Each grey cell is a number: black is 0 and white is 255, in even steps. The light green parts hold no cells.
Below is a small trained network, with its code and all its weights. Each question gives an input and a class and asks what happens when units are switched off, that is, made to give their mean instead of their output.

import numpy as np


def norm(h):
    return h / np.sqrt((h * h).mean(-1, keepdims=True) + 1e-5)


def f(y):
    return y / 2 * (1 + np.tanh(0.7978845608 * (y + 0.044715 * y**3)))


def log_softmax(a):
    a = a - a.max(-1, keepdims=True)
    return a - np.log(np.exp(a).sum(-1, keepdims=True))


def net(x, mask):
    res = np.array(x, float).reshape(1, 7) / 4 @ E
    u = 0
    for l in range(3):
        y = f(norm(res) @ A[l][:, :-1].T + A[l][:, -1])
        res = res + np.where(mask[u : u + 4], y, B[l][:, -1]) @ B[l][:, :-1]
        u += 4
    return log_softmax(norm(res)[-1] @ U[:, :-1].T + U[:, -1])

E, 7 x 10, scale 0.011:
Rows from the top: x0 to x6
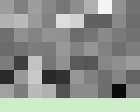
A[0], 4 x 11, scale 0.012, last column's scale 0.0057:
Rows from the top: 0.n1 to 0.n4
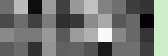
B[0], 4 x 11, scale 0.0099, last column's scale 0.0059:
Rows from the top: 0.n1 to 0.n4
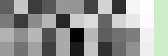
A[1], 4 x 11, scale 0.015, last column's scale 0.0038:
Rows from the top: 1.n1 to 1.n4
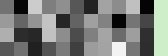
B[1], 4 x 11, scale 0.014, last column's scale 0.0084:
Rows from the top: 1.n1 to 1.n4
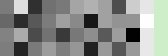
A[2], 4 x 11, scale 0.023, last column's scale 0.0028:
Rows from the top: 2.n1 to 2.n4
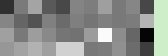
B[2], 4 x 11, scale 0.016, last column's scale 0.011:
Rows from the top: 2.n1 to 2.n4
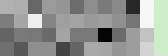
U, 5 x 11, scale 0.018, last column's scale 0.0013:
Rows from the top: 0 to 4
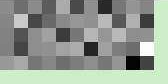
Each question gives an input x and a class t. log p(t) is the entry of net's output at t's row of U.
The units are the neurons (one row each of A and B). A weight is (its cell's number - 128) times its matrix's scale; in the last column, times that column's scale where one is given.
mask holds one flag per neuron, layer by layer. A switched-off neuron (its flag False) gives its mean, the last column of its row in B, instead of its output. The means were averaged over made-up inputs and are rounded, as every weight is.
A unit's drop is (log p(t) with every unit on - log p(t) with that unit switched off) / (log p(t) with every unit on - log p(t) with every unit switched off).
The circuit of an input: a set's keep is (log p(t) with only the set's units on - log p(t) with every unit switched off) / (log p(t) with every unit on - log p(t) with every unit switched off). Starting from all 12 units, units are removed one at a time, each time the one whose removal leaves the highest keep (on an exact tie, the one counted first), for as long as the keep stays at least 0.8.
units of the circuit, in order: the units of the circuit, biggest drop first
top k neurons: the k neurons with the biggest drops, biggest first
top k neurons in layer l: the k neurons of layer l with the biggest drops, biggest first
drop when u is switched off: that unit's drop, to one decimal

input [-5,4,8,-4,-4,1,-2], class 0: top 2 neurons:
0.n4; 1.n1
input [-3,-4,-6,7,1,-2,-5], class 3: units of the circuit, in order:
1.n4
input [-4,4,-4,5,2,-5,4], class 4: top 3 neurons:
1.n3; 1.n4; 0.n3
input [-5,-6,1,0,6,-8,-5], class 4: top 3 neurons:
1.n3; 0.n1; 2.n2
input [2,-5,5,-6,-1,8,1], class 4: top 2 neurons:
2.n1; 2.n4
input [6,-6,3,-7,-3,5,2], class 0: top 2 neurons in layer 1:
1.n3; 1.n1
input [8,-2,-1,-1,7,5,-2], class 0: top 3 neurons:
2.n3; 0.n3; 0.n1
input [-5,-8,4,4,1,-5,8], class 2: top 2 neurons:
0.n2; 1.n4
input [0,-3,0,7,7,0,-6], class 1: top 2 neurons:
1.n1; 1.n2
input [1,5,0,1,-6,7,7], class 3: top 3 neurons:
1.n2; 1.n3; 1.n1
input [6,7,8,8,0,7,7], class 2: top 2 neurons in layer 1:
1.n3; 1.n4
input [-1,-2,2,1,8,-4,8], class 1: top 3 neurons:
1.n1; 1.n4; 1.n3
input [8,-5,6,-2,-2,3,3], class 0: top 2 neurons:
2.n3; 0.n3
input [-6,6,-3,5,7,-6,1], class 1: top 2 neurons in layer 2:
2.n3; 2.n1
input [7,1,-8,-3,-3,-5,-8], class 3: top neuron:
1.n4
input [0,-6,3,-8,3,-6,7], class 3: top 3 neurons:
1.n2; 2.n1; 2.n4
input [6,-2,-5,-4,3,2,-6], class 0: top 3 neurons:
0.n3; 2.n3; 1.n2
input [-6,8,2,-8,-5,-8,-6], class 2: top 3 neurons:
2.n4; 2.n1; 1.n1
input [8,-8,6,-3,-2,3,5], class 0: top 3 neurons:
0.n3; 2.n3; 2.n4
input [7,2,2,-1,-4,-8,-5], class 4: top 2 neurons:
1.n3; 0.n4
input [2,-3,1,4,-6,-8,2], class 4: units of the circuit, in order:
1.n3
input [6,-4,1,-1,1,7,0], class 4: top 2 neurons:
2.n1; 0.n4
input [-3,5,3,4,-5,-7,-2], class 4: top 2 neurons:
1.n3; 1.n1
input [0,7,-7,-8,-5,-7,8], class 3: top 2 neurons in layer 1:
1.n2; 1.n1
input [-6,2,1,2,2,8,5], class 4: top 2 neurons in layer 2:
2.n1; 2.n3
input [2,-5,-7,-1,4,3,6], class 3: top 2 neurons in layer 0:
0.n1; 0.n4
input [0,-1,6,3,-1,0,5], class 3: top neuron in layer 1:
1.n2
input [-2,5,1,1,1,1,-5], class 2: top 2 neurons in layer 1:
1.n2; 1.n3
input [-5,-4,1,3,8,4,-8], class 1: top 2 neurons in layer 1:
1.n1; 1.n2
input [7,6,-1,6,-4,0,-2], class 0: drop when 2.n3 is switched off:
0.5
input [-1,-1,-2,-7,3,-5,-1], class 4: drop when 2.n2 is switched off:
0.0
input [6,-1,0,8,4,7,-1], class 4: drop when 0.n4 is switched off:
0.1
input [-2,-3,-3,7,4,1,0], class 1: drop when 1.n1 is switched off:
1.2
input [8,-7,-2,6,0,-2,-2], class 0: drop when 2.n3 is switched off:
0.8
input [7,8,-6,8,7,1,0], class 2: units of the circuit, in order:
2.n4
